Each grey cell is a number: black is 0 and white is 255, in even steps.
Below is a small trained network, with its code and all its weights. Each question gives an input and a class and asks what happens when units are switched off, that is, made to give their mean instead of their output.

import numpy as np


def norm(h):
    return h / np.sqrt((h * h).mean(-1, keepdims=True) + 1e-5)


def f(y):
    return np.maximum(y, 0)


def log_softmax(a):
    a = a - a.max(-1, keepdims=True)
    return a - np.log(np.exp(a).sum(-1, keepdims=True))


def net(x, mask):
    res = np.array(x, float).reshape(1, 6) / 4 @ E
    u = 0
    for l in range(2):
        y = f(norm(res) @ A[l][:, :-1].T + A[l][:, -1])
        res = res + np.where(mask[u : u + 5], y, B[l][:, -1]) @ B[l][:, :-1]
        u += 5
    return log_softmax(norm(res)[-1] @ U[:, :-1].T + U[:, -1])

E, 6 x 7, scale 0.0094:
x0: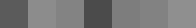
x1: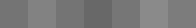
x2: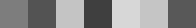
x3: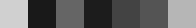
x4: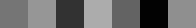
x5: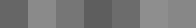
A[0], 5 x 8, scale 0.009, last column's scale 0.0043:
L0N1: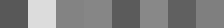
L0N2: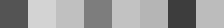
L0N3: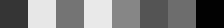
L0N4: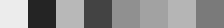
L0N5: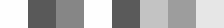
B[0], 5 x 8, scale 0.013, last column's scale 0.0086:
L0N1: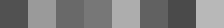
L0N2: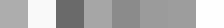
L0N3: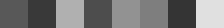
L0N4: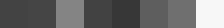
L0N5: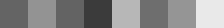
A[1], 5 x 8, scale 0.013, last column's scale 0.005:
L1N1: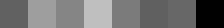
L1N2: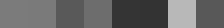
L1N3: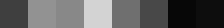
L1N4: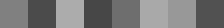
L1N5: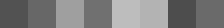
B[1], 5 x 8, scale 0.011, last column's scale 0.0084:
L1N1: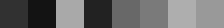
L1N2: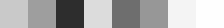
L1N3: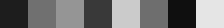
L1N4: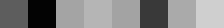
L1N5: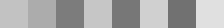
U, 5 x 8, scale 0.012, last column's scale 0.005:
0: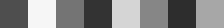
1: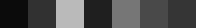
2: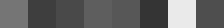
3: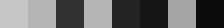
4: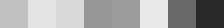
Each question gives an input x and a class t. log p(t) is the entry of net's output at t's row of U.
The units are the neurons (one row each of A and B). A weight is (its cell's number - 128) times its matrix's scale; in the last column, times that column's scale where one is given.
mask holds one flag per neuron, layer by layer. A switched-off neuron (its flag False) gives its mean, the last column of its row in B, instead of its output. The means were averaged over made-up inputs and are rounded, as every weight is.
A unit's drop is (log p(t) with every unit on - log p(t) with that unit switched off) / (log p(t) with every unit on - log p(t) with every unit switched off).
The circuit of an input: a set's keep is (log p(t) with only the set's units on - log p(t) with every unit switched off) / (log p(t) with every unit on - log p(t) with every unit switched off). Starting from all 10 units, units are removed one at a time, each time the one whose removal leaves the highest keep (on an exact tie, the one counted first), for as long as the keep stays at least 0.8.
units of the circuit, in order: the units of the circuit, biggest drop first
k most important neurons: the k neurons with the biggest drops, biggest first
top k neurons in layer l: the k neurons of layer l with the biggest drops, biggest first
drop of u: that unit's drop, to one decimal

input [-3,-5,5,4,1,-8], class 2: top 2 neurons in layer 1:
L1N3; L1N2
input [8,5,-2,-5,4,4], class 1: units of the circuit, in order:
L0N3
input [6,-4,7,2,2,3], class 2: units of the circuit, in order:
L0N3; L1N3
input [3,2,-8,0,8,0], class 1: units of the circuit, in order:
L1N3; L0N3
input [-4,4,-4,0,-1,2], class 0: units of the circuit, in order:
L0N4; L1N2
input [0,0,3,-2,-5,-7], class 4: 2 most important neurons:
L1N3; L0N1
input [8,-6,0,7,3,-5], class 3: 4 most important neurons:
L1N2; L0N3; L1N3; L0N5
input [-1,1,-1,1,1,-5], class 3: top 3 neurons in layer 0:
L0N3; L0N1; L0N4
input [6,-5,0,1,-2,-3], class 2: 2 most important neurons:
L0N3; L1N2
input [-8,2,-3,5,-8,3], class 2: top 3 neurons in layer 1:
L1N3; L1N2; L1N1
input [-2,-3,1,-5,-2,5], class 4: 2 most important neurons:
L0N4; L0N2
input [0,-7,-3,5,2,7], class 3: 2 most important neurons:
L1N2; L0N3
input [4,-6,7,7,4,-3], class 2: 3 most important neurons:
L0N3; L1N2; L1N3
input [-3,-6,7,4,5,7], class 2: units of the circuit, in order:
L1N3
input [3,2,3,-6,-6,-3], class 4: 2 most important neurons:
L1N3; L0N5
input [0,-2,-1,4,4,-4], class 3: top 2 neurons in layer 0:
L0N3; L0N4
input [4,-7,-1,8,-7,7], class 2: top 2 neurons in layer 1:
L1N3; L1N2
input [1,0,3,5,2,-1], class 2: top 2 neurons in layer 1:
L1N2; L1N3
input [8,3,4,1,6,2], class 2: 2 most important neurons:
L0N2; L1N5
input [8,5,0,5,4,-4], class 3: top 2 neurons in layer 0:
L0N3; L0N5
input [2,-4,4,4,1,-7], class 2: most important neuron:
L0N3
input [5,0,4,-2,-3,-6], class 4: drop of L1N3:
0.2
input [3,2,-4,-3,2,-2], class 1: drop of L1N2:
0.1
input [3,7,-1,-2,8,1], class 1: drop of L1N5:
0.0
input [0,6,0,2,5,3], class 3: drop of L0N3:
0.1
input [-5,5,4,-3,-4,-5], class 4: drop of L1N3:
0.4
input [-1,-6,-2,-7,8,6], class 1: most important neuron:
L1N1
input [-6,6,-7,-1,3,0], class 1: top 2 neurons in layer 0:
L0N3; L0N2
